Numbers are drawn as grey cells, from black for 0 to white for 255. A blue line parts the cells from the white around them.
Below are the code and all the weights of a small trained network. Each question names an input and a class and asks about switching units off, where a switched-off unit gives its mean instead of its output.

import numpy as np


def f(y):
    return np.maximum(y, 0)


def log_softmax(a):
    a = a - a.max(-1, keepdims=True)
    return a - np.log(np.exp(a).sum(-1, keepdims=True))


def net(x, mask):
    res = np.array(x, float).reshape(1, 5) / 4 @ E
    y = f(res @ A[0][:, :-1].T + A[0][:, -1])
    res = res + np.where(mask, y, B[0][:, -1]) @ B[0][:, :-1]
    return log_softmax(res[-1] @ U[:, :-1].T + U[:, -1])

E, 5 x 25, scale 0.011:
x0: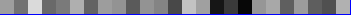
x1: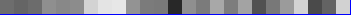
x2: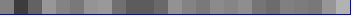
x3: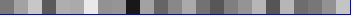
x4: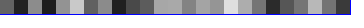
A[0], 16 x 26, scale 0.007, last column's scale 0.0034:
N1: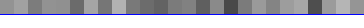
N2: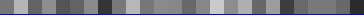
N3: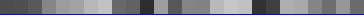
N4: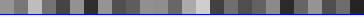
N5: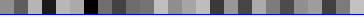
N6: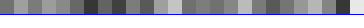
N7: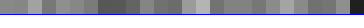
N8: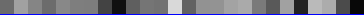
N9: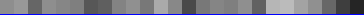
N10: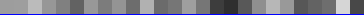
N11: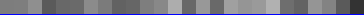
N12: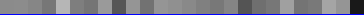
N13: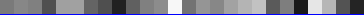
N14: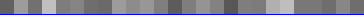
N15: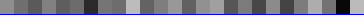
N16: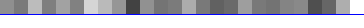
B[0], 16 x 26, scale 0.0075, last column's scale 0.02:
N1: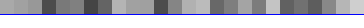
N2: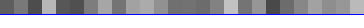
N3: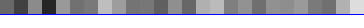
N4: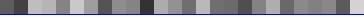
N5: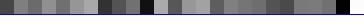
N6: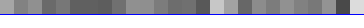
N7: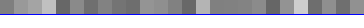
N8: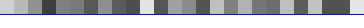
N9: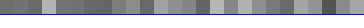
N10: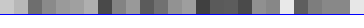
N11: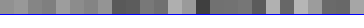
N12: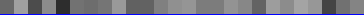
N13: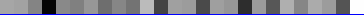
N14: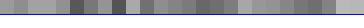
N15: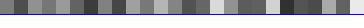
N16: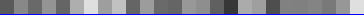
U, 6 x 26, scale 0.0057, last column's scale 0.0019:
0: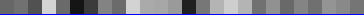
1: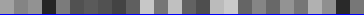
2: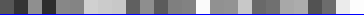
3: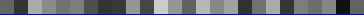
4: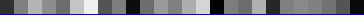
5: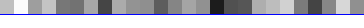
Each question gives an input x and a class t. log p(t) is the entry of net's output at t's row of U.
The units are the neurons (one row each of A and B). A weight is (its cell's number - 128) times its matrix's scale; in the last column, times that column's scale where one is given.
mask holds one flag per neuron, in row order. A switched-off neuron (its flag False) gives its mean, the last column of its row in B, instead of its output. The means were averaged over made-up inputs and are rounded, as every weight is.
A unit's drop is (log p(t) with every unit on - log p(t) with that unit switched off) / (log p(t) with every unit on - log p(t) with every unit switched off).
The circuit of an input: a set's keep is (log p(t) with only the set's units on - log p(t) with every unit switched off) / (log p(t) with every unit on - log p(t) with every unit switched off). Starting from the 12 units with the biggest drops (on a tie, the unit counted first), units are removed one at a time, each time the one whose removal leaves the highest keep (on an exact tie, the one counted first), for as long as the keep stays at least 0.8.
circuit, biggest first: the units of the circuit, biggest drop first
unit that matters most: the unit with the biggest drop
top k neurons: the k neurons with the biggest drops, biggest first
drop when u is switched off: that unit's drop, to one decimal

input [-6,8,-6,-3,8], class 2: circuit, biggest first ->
(N3)
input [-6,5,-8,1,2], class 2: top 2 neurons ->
(N3 N15)
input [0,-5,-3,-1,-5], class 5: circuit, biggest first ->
(N5 N13)
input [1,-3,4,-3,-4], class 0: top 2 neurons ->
(N5 N13)
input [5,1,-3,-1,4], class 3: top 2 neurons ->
(N16 N10)
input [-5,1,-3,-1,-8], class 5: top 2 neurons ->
(N15 N1)
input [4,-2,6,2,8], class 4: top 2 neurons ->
(N5 N15)
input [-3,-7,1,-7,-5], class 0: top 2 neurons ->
(N2 N15)
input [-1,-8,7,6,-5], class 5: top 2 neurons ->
(N15 N10)
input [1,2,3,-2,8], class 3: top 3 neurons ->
(N5 N10 N4)
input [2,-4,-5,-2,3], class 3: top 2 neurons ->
(N5 N4)
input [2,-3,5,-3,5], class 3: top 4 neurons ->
(N5 N4 N15 N10)
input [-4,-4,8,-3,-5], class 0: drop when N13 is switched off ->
0.2
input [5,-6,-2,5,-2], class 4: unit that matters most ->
N5
